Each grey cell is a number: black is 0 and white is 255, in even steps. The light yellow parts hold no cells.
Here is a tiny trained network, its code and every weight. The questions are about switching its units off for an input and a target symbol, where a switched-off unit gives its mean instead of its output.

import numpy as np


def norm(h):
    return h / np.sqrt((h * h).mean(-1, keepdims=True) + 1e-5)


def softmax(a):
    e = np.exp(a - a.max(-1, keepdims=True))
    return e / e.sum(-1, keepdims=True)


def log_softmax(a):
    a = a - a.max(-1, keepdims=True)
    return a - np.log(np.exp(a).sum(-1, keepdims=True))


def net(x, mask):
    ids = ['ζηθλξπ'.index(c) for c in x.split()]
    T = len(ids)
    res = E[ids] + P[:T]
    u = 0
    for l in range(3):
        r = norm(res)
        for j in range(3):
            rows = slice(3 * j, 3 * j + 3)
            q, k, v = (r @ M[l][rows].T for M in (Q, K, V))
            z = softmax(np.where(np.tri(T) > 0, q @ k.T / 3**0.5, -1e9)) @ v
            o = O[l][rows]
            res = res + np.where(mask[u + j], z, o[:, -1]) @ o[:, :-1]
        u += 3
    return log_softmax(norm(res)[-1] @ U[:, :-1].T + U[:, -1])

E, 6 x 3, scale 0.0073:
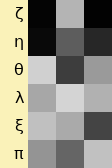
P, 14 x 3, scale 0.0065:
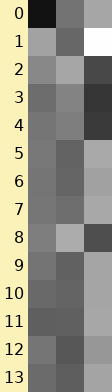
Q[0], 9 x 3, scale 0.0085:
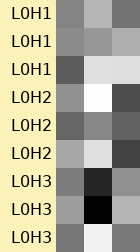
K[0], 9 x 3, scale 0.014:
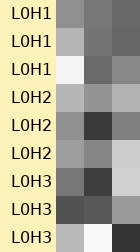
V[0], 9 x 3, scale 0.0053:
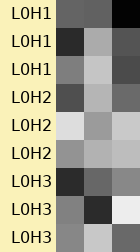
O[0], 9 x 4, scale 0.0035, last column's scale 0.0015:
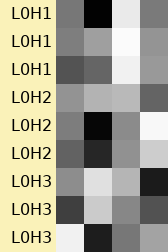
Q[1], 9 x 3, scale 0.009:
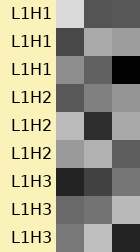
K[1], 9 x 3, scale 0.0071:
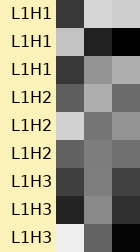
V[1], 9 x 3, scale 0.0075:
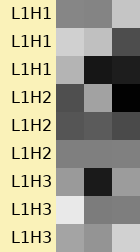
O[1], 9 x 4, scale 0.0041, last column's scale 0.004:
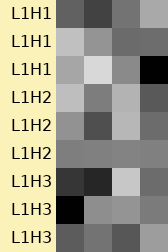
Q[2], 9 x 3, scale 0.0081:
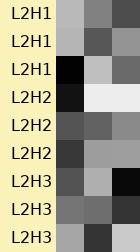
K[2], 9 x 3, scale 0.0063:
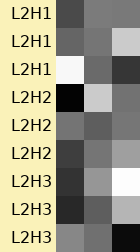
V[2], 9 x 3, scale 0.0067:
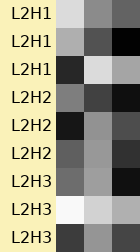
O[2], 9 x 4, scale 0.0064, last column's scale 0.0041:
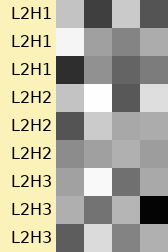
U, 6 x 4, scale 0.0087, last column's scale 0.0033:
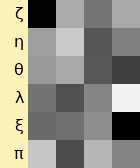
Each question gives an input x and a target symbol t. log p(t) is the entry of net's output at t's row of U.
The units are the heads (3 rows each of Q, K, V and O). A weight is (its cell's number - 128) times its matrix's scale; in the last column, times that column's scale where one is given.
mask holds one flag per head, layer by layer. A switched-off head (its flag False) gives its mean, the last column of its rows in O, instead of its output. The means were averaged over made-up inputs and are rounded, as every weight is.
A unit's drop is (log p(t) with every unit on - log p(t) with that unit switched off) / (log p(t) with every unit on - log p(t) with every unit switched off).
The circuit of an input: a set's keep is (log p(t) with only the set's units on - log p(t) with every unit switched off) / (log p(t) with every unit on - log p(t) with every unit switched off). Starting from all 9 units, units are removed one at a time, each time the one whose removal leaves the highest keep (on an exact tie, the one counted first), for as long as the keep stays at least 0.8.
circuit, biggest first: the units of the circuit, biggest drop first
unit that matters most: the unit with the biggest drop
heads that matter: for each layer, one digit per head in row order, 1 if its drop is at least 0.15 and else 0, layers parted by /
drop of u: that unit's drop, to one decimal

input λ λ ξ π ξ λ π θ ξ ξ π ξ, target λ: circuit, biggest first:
[L1H1 L0H3]
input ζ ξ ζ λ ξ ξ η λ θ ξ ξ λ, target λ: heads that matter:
111 / 101 / 011
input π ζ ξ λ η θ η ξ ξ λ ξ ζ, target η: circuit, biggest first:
[L2H1]
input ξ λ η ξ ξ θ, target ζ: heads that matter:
101 / 001 / 000
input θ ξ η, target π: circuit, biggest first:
[L0H1 L1H2 L2H1]
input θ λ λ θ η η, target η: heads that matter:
111 / 101 / 000
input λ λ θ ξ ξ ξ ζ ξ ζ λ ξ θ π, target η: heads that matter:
000 / 100 / 000
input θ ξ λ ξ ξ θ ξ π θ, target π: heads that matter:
101 / 011 / 100
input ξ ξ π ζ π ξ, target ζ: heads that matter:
100 / 011 / 101
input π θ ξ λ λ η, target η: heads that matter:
100 / 100 / 100
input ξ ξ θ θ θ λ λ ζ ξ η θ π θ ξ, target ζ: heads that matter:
100 / 011 / 100
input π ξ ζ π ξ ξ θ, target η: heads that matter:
001 / 100 / 000
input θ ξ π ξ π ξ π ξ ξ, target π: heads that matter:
100 / 111 / 100
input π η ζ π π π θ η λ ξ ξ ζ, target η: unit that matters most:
L1H3
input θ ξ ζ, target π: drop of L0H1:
0.9
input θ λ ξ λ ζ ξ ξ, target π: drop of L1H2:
0.1
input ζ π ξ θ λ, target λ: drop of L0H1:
0.2
